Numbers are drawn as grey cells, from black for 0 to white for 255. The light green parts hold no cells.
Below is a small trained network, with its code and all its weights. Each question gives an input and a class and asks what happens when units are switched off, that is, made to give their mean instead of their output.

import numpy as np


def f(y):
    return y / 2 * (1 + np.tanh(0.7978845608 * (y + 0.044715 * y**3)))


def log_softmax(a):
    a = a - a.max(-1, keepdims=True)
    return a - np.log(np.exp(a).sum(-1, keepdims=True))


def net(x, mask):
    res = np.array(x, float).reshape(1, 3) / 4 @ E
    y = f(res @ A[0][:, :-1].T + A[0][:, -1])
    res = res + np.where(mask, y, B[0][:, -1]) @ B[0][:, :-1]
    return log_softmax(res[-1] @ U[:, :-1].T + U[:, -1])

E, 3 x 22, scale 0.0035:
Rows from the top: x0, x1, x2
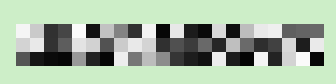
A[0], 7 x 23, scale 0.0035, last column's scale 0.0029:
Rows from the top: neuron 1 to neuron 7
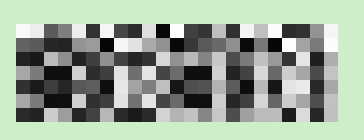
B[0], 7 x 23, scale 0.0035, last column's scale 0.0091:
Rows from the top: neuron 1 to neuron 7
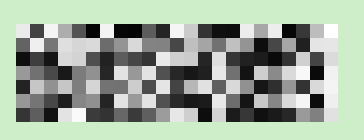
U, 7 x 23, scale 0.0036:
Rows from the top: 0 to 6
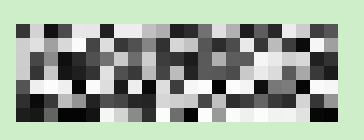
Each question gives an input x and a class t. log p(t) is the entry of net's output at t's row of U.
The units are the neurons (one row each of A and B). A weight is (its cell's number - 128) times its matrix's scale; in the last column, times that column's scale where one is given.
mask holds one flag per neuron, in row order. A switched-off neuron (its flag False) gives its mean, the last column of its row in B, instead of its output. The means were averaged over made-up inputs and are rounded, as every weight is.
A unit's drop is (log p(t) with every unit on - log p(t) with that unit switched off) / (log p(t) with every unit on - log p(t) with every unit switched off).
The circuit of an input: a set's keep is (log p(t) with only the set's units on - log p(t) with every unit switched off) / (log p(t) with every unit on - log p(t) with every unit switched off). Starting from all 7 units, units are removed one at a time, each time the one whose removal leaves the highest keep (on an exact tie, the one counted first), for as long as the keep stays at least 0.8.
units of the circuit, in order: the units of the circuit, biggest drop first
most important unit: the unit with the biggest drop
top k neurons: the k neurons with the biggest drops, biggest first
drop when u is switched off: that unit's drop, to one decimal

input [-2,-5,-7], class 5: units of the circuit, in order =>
[neuron 7]
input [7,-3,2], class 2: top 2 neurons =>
[neuron 4; neuron 6]
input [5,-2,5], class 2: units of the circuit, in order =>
[neuron 1; neuron 4]
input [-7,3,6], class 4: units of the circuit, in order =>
[neuron 5; neuron 2]
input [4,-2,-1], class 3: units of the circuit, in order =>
[neuron 2; neuron 5; neuron 1]
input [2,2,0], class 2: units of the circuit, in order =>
[neuron 5; neuron 7]
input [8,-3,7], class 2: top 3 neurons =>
[neuron 1; neuron 4; neuron 6]
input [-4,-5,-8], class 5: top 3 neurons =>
[neuron 7; neuron 5; neuron 2]
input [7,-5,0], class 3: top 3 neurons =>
[neuron 1; neuron 5; neuron 2]
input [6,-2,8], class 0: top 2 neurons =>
[neuron 5; neuron 2]
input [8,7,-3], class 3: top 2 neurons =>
[neuron 1; neuron 2]
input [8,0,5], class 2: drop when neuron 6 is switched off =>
0.1
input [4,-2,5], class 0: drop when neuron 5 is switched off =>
0.5
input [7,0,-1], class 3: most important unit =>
neuron 1
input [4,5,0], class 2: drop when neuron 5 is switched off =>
0.1
